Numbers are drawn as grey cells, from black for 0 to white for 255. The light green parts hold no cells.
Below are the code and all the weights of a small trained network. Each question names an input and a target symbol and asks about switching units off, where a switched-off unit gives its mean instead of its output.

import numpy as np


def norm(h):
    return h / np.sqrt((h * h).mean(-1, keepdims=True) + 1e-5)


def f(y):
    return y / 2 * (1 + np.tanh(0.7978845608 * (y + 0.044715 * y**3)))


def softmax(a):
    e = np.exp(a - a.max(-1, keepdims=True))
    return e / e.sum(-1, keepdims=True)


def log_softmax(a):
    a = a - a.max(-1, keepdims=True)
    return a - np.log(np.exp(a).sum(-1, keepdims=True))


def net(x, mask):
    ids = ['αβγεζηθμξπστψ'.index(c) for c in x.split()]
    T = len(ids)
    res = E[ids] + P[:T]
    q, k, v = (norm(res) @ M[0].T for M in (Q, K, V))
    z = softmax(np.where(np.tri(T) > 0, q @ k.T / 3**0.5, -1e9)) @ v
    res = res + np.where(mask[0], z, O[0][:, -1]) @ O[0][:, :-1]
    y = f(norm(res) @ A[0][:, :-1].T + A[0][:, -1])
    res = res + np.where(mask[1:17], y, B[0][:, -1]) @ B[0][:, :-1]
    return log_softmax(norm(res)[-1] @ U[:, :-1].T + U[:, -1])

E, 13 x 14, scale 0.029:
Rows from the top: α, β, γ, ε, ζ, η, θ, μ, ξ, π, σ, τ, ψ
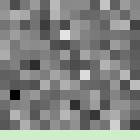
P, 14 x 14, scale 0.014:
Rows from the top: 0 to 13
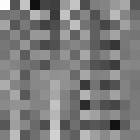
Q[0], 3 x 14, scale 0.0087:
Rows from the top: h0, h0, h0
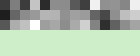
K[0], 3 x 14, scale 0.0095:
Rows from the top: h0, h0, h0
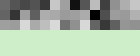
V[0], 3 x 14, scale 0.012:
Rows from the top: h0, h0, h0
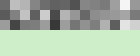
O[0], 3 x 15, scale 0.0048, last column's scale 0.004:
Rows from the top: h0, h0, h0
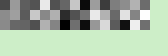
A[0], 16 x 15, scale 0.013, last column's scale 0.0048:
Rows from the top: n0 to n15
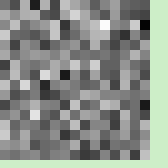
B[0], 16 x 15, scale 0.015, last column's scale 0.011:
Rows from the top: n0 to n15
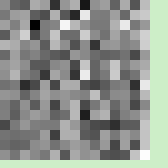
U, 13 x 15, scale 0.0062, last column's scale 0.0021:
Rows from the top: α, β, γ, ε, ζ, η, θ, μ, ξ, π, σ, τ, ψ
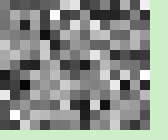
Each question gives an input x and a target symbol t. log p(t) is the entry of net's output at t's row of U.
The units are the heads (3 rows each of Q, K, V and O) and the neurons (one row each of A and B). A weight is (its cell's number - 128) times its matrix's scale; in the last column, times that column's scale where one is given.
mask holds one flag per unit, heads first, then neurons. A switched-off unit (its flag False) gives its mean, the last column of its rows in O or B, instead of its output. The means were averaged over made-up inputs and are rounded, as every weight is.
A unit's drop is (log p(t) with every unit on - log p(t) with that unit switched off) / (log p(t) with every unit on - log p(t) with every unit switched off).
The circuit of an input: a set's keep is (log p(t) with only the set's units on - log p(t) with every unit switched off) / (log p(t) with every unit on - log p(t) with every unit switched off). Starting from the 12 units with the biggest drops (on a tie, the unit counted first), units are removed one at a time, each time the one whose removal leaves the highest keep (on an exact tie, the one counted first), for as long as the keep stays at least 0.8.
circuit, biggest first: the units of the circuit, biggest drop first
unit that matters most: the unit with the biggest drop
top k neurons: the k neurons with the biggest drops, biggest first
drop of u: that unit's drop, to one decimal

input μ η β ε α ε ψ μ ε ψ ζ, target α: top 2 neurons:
[n13; n8]
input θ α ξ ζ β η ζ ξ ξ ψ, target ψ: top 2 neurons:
[n10; n8]
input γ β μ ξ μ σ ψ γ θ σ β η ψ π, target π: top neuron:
[n4]
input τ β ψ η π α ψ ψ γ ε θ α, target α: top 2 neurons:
[n8; n1]
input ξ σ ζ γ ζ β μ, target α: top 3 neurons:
[n0; n1; n3]
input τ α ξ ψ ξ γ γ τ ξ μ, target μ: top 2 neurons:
[n8; n15]
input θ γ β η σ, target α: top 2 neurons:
[n14; n1]
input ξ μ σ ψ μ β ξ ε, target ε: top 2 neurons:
[n1; n11]
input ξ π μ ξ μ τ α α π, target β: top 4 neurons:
[n4; n3; n0; n15]
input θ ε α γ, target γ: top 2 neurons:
[n8; n9]
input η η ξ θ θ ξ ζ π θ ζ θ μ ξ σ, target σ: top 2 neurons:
[n8; n4]
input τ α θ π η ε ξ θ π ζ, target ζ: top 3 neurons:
[n13; n8; n4]
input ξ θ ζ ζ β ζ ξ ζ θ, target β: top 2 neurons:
[n15; n7]
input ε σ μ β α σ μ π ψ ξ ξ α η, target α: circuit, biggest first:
[n8]
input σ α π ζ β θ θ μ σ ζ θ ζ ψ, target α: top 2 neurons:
[n10; n14]
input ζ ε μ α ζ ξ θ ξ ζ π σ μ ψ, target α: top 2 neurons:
[n10; n8]
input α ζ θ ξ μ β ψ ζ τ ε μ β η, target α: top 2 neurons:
[n8; n11]
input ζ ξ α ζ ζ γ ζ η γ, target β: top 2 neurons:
[n1; n0]
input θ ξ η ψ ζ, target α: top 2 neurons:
[n13; n14]
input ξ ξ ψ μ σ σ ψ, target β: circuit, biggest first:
[n1]
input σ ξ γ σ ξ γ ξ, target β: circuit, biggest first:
[h0; n8]
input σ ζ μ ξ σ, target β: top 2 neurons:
[n8; n7]
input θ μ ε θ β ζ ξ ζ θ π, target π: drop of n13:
0.1
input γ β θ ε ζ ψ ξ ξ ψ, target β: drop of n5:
0.0
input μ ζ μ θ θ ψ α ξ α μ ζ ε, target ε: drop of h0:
0.2
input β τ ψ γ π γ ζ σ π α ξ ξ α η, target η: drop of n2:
0.2
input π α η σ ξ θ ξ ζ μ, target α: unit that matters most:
n1
